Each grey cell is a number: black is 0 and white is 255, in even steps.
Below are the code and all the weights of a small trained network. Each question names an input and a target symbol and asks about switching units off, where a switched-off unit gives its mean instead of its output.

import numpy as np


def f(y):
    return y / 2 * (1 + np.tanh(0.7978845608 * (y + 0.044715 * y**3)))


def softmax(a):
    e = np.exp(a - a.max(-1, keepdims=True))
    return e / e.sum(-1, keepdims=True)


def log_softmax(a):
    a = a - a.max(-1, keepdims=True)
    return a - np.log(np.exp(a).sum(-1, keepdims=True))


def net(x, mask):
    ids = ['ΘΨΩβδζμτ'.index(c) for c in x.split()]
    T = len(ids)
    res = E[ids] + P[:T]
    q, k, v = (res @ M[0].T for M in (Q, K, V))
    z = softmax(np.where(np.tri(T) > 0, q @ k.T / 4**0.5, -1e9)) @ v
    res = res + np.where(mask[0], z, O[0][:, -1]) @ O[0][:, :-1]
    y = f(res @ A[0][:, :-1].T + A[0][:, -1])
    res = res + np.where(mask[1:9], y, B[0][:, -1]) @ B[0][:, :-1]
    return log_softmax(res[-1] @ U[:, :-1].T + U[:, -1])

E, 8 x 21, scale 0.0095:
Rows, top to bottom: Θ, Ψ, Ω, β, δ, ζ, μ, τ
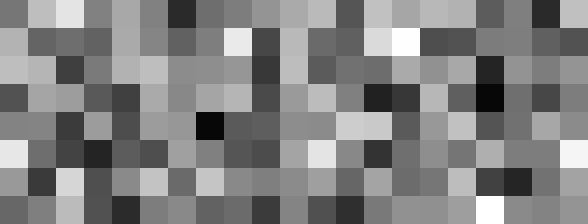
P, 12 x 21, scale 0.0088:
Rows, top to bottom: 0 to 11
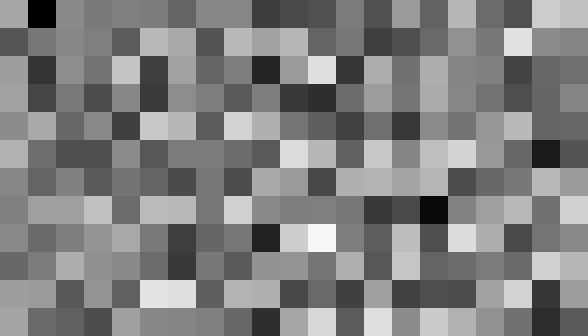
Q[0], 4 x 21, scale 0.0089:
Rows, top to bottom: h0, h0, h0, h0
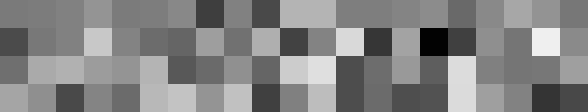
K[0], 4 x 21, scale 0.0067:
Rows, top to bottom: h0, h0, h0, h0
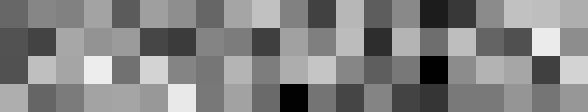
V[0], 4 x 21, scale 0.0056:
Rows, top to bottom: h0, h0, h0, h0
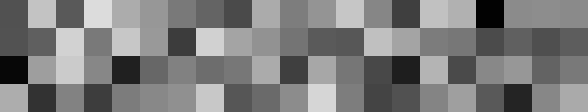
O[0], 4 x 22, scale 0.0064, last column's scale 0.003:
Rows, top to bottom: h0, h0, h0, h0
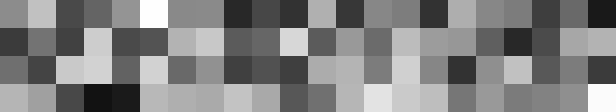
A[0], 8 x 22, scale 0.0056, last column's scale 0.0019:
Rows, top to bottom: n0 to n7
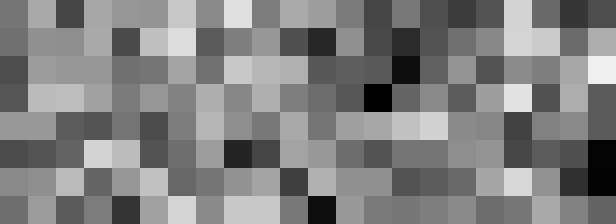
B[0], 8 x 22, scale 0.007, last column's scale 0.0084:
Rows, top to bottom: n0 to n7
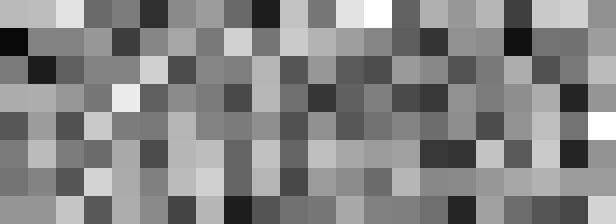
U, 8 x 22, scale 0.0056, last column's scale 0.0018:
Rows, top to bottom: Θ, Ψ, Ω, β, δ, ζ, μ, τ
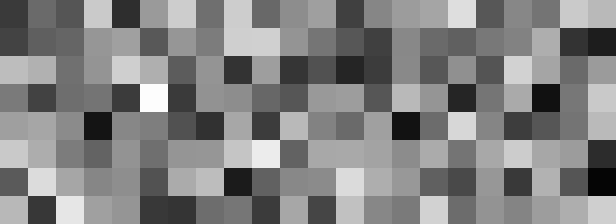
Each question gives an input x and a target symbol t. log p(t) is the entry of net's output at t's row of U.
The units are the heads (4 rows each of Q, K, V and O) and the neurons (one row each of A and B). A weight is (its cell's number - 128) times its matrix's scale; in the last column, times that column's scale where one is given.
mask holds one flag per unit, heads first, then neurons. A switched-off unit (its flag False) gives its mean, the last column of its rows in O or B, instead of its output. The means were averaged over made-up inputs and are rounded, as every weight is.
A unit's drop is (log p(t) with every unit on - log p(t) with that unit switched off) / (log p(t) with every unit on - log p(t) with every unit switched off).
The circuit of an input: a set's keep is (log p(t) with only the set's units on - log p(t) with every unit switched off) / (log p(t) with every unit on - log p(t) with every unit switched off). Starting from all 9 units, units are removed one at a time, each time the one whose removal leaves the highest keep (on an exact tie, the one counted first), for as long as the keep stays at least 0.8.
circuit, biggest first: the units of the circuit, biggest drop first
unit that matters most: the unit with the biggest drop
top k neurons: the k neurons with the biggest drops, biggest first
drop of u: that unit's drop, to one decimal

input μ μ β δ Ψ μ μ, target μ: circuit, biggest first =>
(h0, n7)
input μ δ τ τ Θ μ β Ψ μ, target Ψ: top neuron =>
(n5)
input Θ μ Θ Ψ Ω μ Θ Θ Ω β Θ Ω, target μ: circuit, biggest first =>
(h0, n5)
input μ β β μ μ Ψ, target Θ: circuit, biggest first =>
(n7, n4, h0)
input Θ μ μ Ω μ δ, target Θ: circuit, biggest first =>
(h0, n4, n7)
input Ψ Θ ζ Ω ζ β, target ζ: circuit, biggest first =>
(h0, n6)
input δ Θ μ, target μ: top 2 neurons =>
(n5, n2)
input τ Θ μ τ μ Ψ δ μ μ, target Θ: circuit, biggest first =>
(h0, n7)
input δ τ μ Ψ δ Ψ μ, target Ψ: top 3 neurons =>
(n4, n2, n0)
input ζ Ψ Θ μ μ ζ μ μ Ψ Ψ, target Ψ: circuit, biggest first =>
(h0, n4)
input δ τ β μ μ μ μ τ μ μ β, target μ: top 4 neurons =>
(n0, n3, n1, n6)
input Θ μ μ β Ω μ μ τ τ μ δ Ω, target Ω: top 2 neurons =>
(n6, n1)
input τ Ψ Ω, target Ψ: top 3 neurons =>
(n5, n2, n7)
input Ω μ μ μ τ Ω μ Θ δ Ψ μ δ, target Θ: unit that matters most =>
n7
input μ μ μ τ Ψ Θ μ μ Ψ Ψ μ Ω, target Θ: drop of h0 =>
0.2
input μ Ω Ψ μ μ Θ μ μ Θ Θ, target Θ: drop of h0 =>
0.4
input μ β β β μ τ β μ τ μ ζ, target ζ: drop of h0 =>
1.4
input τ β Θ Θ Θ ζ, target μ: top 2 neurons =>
(n5, n2)
